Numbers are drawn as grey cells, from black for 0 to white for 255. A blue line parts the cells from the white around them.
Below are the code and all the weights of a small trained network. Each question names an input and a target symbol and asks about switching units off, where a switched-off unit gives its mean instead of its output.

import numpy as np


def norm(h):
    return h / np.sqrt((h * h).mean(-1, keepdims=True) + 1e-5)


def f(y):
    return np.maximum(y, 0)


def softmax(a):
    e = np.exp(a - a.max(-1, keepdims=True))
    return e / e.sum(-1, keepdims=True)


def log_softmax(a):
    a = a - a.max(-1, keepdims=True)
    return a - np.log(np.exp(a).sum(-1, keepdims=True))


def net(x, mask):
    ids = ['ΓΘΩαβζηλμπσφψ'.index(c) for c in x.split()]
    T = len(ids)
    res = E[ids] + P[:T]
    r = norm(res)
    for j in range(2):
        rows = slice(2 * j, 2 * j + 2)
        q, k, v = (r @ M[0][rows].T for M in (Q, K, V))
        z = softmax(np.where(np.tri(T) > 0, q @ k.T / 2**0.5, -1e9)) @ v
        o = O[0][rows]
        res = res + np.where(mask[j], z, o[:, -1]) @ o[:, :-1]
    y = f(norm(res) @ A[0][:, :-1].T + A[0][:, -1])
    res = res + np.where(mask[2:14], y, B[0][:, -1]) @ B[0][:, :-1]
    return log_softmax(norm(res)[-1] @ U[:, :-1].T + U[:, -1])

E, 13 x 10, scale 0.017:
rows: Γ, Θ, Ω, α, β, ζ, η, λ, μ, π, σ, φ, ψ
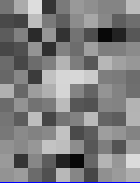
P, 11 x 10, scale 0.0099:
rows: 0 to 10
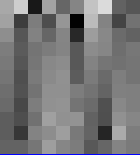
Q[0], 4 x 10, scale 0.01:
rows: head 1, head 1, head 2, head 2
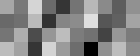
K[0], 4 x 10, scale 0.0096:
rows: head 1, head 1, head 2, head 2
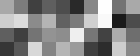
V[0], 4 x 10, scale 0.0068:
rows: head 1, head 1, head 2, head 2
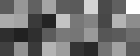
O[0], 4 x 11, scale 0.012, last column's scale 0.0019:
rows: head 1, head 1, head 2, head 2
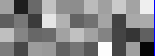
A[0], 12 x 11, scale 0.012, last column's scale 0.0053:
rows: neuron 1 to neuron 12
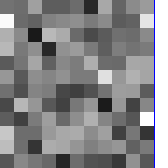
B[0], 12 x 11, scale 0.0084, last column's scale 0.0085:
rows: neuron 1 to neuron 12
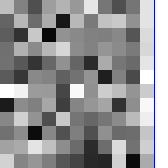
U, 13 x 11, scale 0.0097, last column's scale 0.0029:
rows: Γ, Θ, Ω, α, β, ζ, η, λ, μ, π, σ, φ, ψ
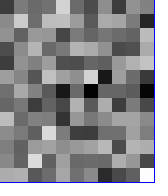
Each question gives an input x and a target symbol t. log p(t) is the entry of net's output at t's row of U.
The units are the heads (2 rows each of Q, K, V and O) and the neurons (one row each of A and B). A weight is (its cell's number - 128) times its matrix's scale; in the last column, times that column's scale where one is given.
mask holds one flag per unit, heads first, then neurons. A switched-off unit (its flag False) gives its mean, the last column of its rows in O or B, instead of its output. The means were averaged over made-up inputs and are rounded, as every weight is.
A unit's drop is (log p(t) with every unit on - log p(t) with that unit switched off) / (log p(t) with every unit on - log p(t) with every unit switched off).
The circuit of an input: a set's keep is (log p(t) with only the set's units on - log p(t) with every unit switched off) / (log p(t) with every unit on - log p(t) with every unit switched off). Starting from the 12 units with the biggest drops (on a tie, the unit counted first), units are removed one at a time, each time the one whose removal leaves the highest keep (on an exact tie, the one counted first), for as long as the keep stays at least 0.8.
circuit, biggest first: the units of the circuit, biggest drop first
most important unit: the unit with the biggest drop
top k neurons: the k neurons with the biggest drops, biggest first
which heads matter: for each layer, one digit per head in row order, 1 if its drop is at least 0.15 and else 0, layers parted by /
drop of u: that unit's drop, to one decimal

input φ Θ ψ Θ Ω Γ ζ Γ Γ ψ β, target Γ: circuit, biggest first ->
[head 1; neuron 3]
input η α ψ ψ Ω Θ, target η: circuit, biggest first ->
[head 1]
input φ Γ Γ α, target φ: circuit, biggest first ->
[head 1; neuron 9]
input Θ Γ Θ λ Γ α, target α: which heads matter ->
10
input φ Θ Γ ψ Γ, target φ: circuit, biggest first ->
[head 1; neuron 2]
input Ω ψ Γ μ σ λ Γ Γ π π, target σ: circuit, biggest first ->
[head 2; neuron 1]
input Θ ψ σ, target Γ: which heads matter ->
10
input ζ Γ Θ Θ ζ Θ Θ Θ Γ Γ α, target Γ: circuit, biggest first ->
[neuron 5; neuron 2]
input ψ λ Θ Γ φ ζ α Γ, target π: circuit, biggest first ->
[head 1; head 2; neuron 12; neuron 1]
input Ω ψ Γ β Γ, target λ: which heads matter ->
01
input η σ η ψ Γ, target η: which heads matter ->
11
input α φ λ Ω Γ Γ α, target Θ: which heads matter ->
01
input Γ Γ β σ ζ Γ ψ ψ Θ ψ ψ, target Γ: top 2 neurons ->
[neuron 3; neuron 7]
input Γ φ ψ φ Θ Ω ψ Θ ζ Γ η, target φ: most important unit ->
neuron 3
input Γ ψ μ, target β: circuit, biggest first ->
[head 2; neuron 8]
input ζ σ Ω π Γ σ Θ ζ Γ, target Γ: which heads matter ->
00
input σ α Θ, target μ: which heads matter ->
01
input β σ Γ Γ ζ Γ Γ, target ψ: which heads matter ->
11
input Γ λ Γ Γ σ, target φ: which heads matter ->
01
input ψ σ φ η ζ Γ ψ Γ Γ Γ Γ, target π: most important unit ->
head 1
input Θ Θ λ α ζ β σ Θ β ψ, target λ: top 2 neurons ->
[neuron 10; neuron 2]
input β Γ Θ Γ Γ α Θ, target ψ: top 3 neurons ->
[neuron 1; neuron 12; neuron 9]
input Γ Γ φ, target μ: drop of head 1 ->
0.1
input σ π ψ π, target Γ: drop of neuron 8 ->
0.1
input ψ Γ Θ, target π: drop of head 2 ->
0.5
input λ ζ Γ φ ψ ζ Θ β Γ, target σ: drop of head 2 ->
0.9
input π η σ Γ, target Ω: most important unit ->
head 2
